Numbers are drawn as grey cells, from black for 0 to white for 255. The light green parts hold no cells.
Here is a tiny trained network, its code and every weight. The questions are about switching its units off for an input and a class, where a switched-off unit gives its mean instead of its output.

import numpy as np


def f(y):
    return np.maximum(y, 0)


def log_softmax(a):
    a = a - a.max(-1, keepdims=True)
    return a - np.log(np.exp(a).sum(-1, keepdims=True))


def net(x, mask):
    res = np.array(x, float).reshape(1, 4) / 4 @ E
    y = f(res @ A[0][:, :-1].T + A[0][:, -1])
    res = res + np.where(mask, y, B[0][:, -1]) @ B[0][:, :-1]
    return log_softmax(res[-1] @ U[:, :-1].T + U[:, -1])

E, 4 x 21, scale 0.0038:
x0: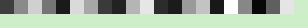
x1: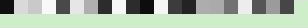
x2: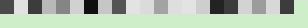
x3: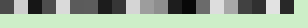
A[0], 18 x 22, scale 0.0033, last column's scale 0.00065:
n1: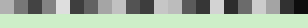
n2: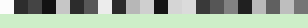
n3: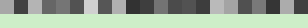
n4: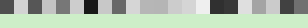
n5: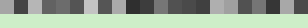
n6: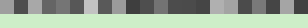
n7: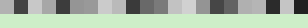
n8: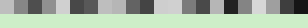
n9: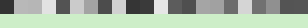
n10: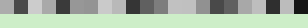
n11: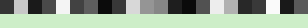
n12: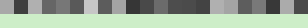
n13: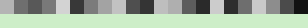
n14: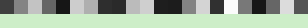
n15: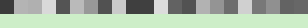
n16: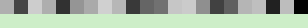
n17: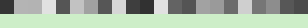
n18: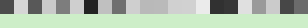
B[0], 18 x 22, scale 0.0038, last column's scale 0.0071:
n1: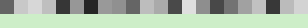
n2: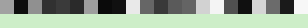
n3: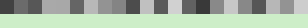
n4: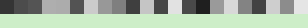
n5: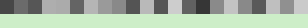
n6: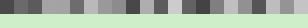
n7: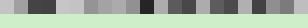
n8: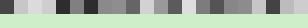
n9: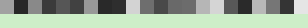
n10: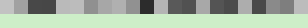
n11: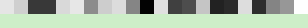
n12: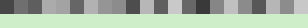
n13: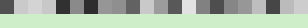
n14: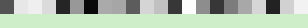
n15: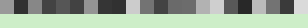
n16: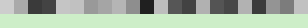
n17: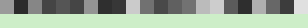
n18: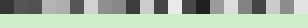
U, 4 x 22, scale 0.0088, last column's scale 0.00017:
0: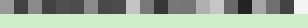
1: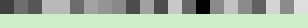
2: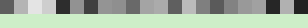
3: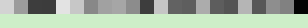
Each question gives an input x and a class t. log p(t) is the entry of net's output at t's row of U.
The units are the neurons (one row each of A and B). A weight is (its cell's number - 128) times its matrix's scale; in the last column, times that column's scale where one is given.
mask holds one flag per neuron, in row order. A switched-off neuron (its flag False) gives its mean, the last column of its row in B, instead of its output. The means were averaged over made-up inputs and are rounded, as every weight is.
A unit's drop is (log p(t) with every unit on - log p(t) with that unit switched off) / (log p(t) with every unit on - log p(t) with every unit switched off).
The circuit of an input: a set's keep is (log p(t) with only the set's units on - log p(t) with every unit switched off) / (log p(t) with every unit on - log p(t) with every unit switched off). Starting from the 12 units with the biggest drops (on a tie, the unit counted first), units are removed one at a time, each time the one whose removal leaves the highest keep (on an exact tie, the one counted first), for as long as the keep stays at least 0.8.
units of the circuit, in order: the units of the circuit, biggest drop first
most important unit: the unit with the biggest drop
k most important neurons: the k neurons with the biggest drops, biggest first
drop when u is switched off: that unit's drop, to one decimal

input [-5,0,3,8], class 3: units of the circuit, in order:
[n11]
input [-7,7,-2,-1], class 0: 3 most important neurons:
[n9, n17, n15]
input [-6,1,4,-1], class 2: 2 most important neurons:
[n8, n1]
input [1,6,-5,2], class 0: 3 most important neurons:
[n9, n17, n15]
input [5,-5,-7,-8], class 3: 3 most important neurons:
[n16, n7, n10]
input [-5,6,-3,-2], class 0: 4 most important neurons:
[n9, n17, n15, n14]
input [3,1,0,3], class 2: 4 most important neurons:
[n14, n16, n7, n10]
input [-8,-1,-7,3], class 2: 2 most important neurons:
[n1, n13]
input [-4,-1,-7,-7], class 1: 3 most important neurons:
[n11, n3, n5]
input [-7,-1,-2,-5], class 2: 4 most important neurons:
[n8, n13, n1, n11]
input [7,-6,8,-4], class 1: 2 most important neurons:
[n4, n18]
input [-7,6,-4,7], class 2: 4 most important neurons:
[n1, n13, n8, n2]
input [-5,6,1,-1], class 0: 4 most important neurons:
[n9, n17, n15, n14]
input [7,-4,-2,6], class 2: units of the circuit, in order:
[n14]
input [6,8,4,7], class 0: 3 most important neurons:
[n9, n15, n17]
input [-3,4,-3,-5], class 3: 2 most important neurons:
[n2, n16]
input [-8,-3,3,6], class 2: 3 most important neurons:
[n8, n1, n13]
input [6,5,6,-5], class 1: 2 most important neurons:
[n18, n4]
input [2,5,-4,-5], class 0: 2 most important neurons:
[n11, n9]
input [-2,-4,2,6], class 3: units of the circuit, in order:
[n11]
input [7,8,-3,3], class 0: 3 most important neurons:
[n9, n15, n17]
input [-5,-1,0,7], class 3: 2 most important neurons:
[n11, n14]
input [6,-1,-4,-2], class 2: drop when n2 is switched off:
0.0
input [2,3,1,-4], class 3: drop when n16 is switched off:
0.2
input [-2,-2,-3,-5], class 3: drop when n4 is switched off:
0.1
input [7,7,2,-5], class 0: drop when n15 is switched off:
0.4
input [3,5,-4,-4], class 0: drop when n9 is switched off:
0.3
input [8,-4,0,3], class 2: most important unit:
n14
